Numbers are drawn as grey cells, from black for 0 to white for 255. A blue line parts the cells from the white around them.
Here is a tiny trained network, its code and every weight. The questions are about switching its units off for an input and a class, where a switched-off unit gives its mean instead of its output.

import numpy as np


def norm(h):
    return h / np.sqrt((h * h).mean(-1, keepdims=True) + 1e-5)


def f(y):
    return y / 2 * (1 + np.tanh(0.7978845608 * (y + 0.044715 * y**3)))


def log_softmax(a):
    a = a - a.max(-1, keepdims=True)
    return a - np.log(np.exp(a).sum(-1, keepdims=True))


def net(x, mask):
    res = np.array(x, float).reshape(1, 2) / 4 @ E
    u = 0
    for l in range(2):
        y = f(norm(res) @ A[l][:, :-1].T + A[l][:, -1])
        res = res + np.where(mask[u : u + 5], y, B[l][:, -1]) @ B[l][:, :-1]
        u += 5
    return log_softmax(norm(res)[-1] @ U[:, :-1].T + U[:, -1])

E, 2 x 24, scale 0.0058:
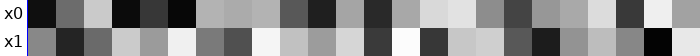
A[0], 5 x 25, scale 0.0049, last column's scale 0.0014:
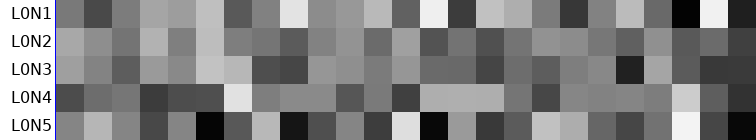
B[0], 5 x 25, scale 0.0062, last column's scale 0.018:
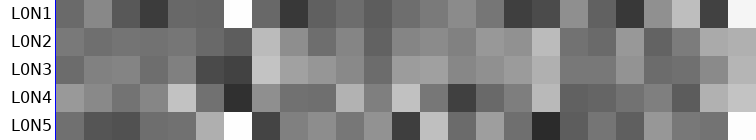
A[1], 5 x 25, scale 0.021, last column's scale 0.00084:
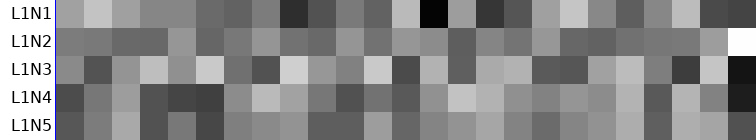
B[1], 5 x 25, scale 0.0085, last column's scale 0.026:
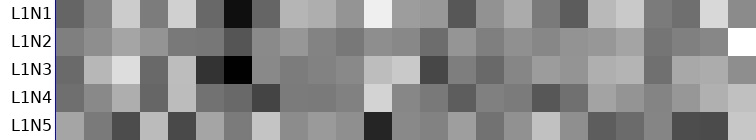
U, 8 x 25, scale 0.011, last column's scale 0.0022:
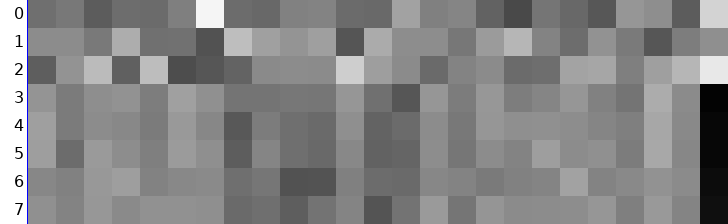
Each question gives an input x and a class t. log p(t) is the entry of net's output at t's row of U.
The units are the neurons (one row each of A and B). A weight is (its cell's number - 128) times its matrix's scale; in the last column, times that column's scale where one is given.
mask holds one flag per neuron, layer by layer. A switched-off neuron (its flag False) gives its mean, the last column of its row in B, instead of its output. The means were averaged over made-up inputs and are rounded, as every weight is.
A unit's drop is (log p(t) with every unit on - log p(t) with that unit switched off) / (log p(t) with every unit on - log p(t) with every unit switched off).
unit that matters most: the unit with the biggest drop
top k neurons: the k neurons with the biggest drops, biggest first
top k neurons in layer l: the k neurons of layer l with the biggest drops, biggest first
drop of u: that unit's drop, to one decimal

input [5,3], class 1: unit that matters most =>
L1N5
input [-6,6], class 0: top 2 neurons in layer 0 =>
[L0N1, L0N4]
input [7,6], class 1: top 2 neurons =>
[L1N5, L0N5]
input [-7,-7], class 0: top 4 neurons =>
[L0N5, L0N4, L1N5, L1N3]
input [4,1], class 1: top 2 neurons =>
[L0N5, L0N1]
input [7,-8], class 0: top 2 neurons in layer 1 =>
[L1N5, L1N4]
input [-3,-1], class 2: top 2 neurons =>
[L0N4, L1N5]
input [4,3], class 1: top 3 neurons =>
[L0N4, L0N5, L1N5]
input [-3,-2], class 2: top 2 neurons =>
[L0N1, L1N5]
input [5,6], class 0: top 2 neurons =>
[L0N1, L1N5]
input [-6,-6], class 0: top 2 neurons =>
[L0N5, L0N4]
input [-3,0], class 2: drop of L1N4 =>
0.1
